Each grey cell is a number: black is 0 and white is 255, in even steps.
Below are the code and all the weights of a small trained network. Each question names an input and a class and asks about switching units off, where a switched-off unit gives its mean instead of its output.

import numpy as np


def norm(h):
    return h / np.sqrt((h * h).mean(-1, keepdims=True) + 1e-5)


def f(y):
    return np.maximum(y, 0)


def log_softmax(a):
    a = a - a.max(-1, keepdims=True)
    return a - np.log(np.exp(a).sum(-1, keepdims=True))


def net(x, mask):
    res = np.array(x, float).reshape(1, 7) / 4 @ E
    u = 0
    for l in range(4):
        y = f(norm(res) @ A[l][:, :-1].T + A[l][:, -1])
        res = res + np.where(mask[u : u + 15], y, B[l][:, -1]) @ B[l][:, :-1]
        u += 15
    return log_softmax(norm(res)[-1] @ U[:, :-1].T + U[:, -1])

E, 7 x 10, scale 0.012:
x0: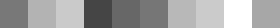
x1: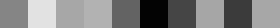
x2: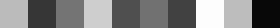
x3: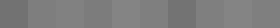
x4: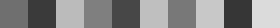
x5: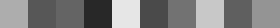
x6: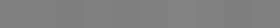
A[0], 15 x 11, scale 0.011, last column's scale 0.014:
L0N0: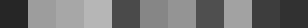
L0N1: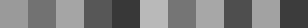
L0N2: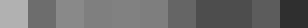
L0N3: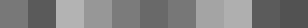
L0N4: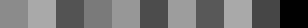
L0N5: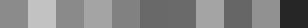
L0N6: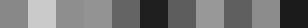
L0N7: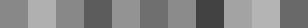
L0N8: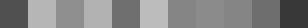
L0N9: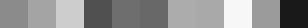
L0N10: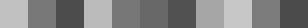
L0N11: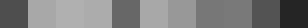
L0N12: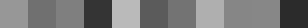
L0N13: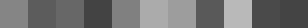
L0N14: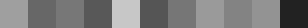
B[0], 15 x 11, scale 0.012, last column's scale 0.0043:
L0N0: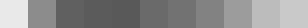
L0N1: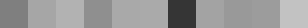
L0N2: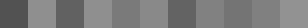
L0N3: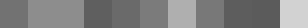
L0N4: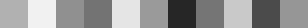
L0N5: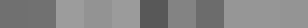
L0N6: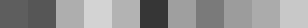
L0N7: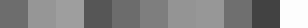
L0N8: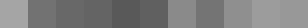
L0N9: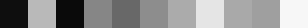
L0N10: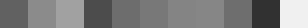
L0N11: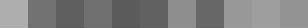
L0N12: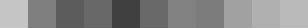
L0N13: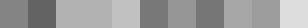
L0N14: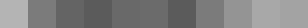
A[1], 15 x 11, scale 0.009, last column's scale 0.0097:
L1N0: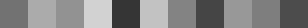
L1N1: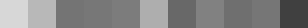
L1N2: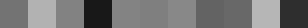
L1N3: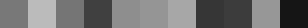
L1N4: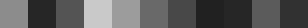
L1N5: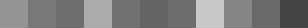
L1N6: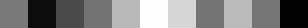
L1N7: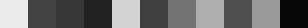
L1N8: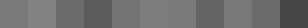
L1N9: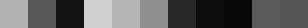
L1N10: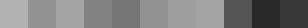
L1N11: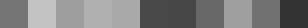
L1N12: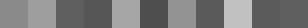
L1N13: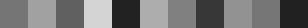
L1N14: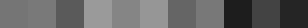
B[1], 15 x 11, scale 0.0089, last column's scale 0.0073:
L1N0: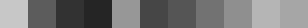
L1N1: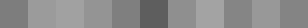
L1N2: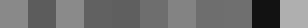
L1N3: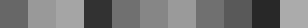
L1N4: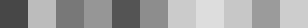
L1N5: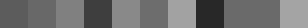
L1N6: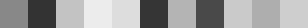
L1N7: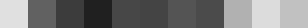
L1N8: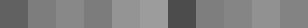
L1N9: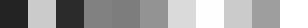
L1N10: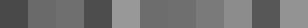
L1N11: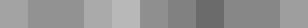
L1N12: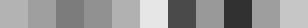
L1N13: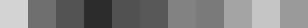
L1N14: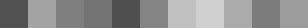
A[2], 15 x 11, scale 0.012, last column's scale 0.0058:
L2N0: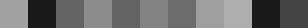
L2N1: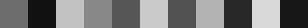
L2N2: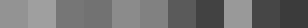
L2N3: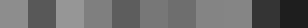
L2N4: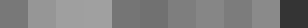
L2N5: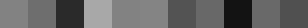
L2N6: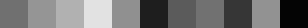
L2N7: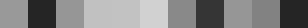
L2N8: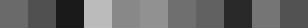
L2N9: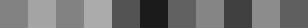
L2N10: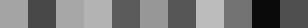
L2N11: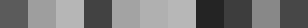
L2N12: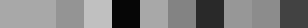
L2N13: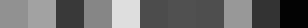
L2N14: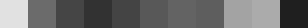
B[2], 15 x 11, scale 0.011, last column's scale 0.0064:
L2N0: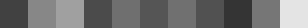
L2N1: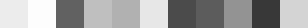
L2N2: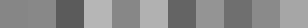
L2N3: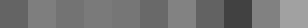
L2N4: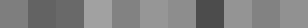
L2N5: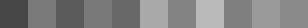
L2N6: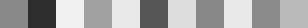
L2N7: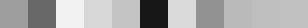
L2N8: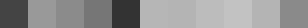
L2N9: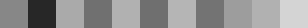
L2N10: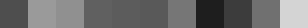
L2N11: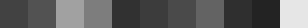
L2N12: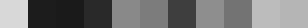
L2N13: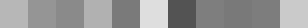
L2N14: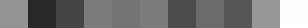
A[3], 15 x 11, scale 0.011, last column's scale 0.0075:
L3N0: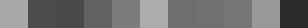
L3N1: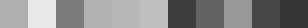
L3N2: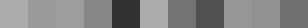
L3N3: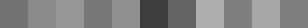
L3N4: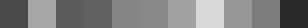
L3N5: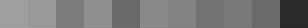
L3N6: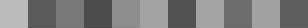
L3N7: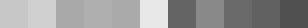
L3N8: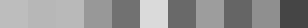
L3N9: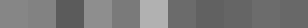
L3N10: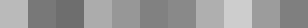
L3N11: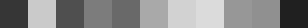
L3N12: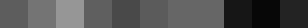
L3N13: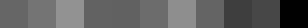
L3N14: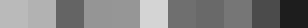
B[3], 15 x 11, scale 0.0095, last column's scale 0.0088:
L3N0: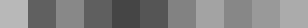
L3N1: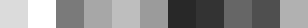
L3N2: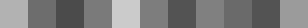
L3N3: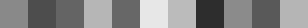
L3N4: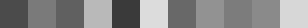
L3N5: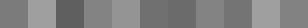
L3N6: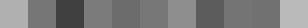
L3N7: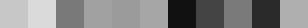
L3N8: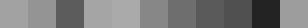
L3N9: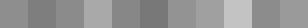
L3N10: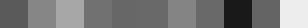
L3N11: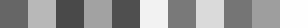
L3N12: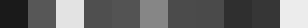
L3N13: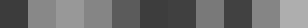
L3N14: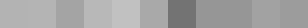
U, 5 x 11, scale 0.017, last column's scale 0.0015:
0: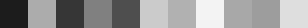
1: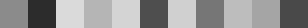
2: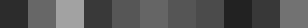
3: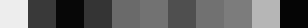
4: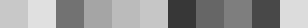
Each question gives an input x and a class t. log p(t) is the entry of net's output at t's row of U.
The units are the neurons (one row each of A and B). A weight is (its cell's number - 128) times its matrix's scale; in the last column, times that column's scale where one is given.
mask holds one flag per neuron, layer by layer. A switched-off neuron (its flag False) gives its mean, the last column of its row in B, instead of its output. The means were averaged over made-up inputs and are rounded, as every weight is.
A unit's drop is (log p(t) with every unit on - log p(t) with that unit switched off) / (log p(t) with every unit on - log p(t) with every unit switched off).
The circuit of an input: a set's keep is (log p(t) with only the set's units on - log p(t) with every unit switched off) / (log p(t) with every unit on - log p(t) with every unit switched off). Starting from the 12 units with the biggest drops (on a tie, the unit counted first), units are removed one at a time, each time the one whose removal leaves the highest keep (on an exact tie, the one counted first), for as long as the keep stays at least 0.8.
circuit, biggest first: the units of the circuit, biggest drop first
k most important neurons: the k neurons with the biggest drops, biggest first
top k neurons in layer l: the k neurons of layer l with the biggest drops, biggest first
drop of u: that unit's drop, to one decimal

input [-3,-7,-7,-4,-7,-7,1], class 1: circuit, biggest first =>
[L0N13 L2N7]
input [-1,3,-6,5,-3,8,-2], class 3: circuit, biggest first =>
[L1N7]
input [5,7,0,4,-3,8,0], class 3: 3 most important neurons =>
[L0N12 L0N14 L1N7]
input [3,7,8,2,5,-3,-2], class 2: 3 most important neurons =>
[L2N10 L0N10 L1N6]
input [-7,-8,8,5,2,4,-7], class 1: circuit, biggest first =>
[L1N6 L2N7]
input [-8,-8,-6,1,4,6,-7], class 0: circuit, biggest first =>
[L1N9 L2N8]
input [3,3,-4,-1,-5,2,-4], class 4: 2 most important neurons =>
[L0N4 L2N13]
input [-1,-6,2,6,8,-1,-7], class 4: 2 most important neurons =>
[L2N1 L0N1]
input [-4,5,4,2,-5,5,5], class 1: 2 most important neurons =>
[L0N6 L2N9]
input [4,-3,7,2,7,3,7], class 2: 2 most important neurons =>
[L2N10 L2N0]
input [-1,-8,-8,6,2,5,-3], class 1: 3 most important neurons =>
[L1N6 L2N7 L0N13]
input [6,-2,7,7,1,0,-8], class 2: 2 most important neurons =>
[L1N9 L2N0]
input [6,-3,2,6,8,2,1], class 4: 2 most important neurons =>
[L2N1 L1N9]
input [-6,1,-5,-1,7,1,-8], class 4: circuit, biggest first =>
[L2N1]
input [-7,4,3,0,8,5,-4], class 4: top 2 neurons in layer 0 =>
[L0N1 L0N9]
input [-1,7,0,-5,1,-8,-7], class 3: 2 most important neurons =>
[L2N12 L0N0]
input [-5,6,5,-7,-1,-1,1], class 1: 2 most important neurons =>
[L0N6 L2N6]
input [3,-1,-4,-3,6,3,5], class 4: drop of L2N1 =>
1.4
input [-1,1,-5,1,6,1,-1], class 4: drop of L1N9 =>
0.0
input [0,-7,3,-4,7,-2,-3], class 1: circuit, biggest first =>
[L1N6]
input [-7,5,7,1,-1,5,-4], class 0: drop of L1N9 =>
1.7
